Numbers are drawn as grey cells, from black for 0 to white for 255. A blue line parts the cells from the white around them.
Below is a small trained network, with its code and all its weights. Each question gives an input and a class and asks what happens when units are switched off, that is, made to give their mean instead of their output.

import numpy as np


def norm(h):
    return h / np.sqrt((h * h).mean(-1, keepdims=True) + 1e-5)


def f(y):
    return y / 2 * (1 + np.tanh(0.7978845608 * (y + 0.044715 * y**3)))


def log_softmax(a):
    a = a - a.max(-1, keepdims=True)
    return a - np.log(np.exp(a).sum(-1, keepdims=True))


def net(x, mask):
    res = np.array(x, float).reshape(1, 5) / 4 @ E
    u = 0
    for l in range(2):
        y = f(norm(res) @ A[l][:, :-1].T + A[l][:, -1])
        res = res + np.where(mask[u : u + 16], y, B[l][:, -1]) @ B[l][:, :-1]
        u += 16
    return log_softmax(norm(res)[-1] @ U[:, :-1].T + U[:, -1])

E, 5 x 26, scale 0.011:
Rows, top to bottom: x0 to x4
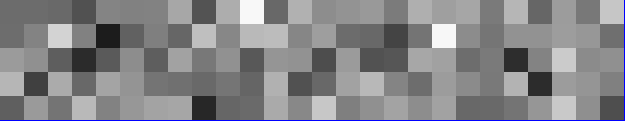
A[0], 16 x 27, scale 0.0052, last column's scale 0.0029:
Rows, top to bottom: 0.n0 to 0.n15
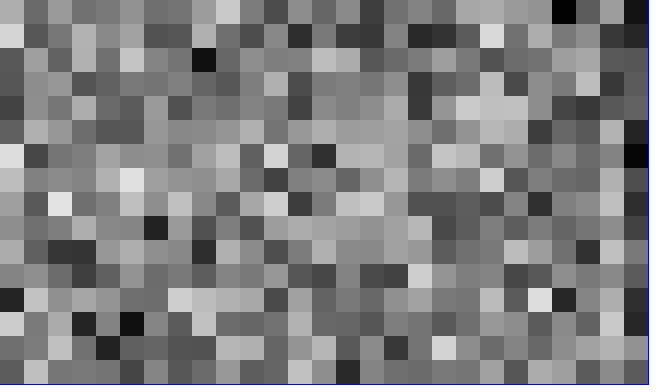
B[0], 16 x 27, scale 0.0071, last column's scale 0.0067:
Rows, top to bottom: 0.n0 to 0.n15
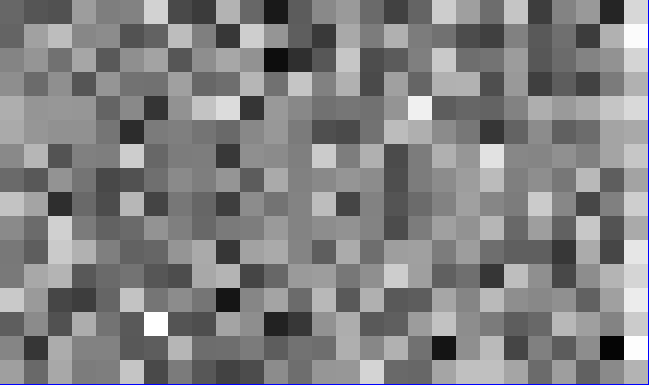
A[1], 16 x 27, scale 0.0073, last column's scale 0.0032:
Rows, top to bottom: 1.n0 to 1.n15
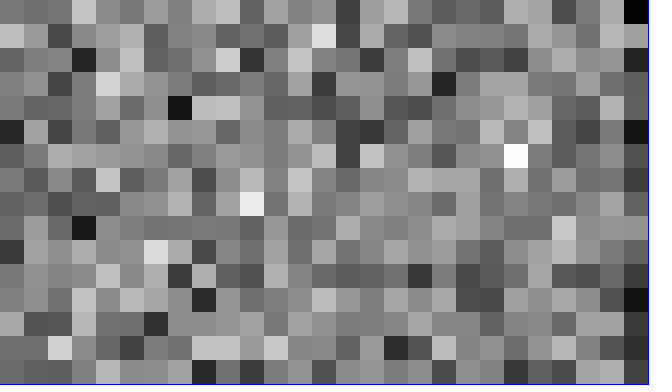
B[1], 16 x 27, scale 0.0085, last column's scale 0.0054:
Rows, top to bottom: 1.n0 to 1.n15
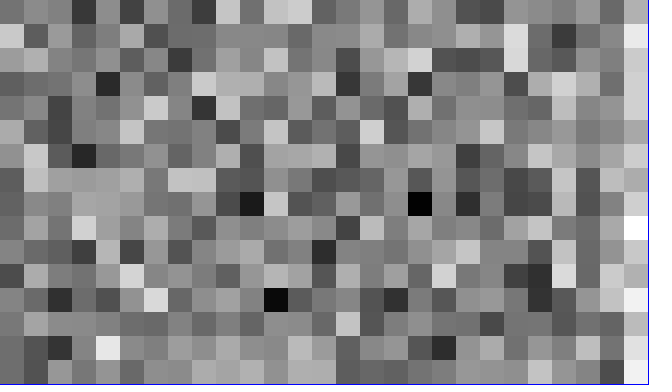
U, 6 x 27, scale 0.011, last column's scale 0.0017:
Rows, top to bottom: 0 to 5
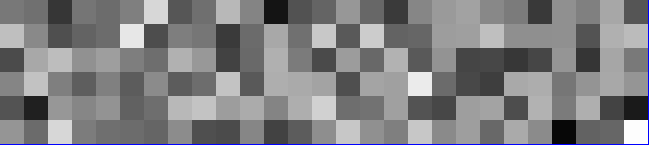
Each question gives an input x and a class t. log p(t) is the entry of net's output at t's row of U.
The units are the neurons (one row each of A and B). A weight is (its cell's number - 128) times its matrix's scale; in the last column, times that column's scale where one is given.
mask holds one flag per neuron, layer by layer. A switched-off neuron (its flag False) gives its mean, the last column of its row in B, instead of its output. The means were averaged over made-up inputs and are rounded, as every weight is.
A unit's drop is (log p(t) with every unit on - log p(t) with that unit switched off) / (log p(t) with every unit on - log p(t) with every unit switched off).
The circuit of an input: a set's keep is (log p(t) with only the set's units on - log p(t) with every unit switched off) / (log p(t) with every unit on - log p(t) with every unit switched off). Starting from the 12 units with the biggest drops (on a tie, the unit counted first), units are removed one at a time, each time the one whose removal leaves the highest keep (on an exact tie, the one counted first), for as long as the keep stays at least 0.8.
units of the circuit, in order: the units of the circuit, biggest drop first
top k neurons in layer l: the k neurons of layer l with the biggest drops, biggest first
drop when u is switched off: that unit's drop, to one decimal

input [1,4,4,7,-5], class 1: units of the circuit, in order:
0.n6
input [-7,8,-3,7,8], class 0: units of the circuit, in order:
1.n12, 1.n10
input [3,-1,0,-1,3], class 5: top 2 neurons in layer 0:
0.n10, 0.n2
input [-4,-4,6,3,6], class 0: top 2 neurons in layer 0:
0.n2, 0.n4
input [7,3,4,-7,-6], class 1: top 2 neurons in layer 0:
0.n12, 0.n1
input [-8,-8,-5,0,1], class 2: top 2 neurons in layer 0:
0.n1, 0.n14
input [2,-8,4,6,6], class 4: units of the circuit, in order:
1.n15, 1.n3
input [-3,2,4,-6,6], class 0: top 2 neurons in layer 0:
0.n2, 0.n8
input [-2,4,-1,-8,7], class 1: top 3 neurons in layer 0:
0.n12, 0.n0, 0.n15
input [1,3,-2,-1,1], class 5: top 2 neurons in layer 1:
1.n3, 1.n15
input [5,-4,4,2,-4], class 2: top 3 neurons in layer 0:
0.n10, 0.n14, 0.n2
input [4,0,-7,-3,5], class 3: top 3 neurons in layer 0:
0.n4, 0.n0, 0.n13
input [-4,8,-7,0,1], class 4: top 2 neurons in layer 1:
1.n14, 1.n2
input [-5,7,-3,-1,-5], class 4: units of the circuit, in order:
1.n14
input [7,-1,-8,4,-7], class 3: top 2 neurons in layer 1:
1.n6, 1.n12
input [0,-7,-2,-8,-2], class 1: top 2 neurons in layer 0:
0.n12, 0.n14
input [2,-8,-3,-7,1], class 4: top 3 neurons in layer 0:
0.n10, 0.n8, 0.n6
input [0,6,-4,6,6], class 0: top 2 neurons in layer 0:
0.n12, 0.n2
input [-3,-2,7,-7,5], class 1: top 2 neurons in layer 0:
0.n15, 0.n4
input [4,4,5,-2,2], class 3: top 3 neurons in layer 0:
0.n11, 0.n1, 0.n10
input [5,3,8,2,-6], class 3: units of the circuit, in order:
0.n11
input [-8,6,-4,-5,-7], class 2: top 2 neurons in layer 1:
1.n11, 1.n12
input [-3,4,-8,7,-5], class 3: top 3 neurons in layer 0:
0.n4, 0.n12, 0.n15
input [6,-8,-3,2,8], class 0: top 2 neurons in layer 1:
1.n12, 1.n10
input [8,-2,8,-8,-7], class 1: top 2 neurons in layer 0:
0.n12, 0.n1
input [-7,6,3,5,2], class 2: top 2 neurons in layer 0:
0.n1, 0.n12
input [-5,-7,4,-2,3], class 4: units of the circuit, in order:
1.n15
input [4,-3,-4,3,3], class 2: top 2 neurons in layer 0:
0.n10, 0.n11
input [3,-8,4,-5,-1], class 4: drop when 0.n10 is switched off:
0.2
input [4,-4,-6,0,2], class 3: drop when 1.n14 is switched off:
0.0
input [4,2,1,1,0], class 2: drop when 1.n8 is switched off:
0.1
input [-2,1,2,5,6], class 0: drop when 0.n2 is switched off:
0.1
